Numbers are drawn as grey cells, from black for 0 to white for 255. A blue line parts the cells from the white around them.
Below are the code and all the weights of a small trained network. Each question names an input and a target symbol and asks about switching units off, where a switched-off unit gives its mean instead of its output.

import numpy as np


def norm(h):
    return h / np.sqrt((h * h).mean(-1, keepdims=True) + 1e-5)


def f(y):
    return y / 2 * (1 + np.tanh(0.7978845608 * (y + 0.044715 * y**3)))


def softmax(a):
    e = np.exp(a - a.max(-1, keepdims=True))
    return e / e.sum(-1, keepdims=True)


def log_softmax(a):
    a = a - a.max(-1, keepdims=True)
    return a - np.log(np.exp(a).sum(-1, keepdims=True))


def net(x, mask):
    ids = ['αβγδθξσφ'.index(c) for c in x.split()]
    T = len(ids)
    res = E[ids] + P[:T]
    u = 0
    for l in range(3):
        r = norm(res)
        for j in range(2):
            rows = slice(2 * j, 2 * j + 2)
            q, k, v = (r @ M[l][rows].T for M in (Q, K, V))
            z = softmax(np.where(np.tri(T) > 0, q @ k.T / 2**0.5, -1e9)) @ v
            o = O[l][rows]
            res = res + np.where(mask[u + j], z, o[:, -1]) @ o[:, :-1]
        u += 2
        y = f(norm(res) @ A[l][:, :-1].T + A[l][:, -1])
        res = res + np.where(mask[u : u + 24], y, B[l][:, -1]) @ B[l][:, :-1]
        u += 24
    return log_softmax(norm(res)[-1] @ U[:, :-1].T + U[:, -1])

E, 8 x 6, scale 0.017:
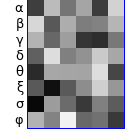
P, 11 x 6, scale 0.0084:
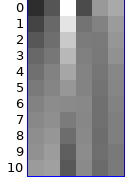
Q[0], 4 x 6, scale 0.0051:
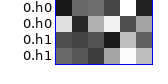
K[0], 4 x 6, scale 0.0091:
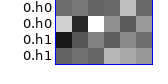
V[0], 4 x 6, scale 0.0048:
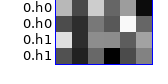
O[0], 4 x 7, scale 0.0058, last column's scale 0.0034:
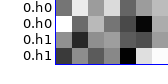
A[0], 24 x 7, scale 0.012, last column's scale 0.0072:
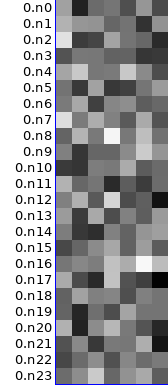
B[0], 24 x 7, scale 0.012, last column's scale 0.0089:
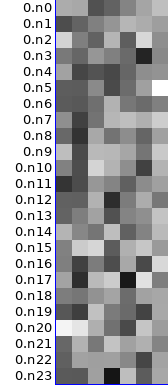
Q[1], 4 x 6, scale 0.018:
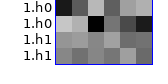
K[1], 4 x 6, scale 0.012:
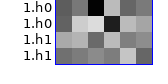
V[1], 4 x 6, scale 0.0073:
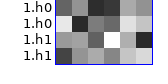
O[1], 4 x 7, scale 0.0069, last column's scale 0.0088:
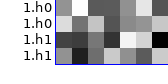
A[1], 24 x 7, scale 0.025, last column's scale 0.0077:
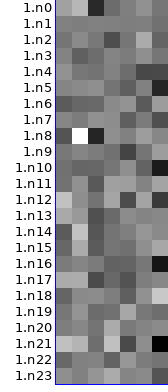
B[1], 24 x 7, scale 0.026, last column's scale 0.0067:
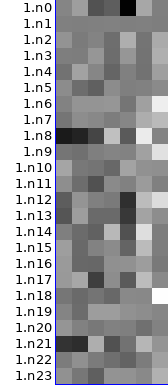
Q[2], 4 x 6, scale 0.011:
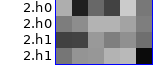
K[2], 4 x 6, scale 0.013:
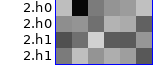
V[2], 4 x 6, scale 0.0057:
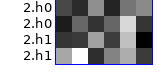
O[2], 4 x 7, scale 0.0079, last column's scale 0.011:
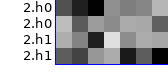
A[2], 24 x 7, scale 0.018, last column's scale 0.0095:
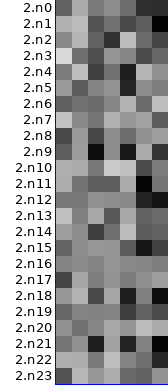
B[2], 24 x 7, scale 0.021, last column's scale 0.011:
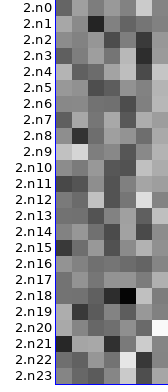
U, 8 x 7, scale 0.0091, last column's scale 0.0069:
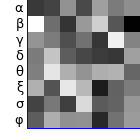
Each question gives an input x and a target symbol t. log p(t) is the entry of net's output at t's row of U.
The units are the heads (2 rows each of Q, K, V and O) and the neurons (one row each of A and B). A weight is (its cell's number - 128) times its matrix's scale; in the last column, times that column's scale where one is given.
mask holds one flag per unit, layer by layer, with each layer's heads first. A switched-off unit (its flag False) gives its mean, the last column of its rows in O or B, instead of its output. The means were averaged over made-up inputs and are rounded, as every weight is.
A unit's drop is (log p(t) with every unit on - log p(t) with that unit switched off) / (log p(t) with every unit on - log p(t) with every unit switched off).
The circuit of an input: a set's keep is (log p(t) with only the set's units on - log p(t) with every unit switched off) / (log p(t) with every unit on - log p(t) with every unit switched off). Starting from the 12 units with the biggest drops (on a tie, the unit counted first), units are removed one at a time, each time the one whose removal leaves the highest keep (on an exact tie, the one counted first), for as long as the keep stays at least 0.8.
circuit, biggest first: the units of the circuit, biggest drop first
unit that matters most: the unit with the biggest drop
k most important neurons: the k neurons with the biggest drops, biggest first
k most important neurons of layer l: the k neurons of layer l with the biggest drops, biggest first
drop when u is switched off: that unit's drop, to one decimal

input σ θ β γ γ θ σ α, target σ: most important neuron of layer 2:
2.n17
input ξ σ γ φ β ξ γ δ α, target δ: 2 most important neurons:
0.n8, 0.n16
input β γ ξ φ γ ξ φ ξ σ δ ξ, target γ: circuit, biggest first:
0.h0, 1.n12, 0.n20
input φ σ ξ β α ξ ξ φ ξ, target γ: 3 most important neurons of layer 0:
0.n20, 0.n2, 0.n0
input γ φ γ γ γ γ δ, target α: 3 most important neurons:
0.n16, 0.n8, 2.n11
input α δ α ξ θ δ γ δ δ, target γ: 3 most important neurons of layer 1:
1.n0, 1.n13, 1.n17
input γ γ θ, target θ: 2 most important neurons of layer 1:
1.n6, 1.n12
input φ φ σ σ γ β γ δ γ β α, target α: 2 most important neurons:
0.n12, 0.n16
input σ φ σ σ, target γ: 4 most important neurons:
0.n9, 0.n16, 0.n8, 0.n7
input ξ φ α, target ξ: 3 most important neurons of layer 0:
0.n8, 0.n16, 0.n15
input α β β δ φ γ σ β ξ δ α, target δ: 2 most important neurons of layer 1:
1.n12, 1.n6
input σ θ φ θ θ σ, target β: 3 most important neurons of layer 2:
2.n4, 2.n9, 2.n8
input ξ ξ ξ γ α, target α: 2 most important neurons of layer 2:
2.n9, 2.n7
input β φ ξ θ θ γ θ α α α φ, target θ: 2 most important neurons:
1.n6, 0.n5
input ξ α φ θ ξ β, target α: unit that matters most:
0.h0
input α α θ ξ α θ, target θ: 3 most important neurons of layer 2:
2.n10, 2.n7, 2.n4
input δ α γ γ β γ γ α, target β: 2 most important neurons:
0.n5, 0.n8
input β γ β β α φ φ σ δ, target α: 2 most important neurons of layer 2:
2.n11, 2.n9
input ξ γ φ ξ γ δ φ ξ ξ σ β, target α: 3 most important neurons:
0.n16, 2.n11, 2.n3
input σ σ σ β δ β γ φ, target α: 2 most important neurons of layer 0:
0.n9, 0.n13
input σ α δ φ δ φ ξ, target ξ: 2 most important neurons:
0.n9, 0.n10
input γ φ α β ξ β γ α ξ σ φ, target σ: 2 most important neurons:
0.n15, 0.n20
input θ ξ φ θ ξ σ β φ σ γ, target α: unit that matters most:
0.n7
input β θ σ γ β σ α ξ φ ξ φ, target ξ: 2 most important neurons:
0.n1, 2.n5
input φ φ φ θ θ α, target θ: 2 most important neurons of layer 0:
0.n8, 0.n5
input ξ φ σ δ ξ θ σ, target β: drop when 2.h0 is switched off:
0.1
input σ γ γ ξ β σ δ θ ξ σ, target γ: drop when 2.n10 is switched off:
-0.1
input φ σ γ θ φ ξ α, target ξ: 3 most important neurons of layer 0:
0.n8, 0.n16, 0.n5
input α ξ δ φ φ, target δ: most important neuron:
1.n12
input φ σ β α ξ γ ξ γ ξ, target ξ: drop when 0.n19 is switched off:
0.2
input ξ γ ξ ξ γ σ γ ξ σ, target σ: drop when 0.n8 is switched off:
-0.1
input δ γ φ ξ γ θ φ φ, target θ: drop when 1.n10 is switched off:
0.2
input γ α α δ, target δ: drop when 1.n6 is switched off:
0.0
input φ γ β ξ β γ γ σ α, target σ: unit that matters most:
1.h0
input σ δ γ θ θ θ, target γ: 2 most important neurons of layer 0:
0.n19, 0.n5
